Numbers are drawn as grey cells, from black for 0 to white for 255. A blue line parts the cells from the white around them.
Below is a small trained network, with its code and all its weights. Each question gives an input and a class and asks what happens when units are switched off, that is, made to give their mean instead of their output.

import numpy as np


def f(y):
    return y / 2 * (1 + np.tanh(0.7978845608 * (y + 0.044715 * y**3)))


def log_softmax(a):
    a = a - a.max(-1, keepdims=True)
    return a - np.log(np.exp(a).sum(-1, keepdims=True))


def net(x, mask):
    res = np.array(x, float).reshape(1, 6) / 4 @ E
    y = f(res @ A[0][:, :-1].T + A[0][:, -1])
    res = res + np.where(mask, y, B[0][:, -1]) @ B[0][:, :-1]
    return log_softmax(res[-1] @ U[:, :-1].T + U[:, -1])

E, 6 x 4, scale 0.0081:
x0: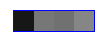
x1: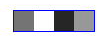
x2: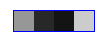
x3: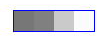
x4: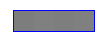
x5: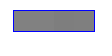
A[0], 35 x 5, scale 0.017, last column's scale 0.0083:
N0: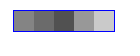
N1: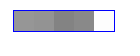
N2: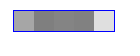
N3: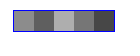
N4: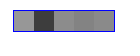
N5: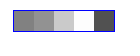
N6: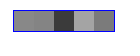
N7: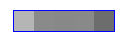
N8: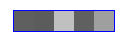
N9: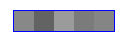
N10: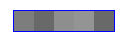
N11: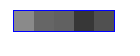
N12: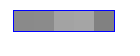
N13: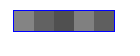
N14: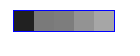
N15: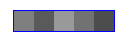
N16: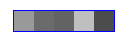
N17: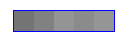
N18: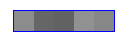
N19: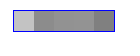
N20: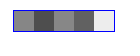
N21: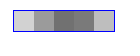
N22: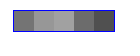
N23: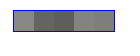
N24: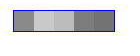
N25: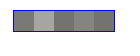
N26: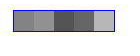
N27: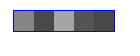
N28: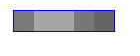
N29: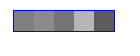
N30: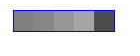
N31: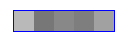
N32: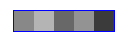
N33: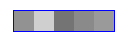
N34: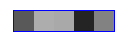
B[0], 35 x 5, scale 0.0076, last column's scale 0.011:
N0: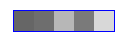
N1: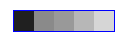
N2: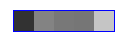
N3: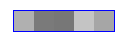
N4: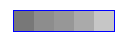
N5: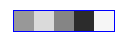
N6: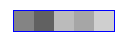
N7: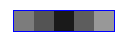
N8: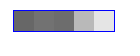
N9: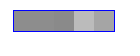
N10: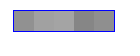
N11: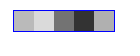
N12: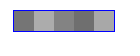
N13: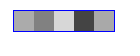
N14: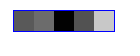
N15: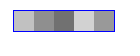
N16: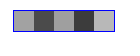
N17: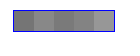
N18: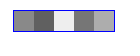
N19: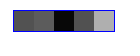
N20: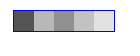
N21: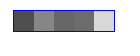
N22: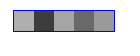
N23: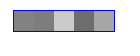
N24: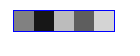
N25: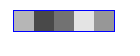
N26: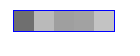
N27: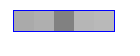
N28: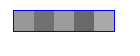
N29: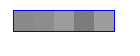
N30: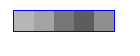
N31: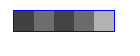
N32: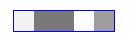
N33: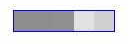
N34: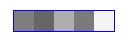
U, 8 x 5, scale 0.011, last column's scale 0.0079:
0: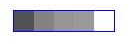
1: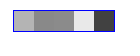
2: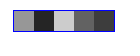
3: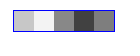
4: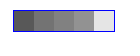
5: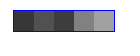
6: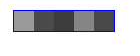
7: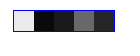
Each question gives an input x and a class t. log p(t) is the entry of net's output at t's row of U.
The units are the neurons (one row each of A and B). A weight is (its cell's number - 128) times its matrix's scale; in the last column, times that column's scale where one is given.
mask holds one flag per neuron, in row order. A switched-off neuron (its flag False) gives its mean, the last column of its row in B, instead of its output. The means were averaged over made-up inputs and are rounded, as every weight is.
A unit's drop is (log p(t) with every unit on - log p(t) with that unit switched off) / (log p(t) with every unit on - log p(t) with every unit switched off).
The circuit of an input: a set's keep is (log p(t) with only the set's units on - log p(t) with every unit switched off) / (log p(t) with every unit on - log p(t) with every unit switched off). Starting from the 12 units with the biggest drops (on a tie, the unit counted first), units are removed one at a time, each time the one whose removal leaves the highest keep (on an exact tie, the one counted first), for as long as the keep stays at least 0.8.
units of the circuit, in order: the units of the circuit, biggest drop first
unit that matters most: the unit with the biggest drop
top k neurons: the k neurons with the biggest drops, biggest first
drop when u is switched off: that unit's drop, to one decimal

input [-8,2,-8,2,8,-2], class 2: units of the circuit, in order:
(N24)
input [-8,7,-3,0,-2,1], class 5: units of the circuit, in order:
(N19 N21 N7)
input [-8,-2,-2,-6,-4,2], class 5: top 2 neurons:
(N5 N31)
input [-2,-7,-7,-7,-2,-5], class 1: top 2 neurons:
(N27 N8)
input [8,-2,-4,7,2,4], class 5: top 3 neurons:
(N14 N8 N11)
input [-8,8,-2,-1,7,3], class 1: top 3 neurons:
(N32 N33 N25)
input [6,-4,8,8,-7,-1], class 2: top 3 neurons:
(N16 N18 N0)
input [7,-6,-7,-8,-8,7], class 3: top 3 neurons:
(N11 N27 N1)
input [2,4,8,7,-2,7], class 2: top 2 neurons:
(N16 N6)
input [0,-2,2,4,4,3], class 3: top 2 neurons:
(N5 N24)
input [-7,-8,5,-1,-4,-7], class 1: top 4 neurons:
(N27 N15 N3 N4)
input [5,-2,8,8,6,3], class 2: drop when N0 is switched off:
0.2
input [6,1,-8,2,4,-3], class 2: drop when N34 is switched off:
0.1
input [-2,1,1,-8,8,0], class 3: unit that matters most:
N11
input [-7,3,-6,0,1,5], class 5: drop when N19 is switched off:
0.2
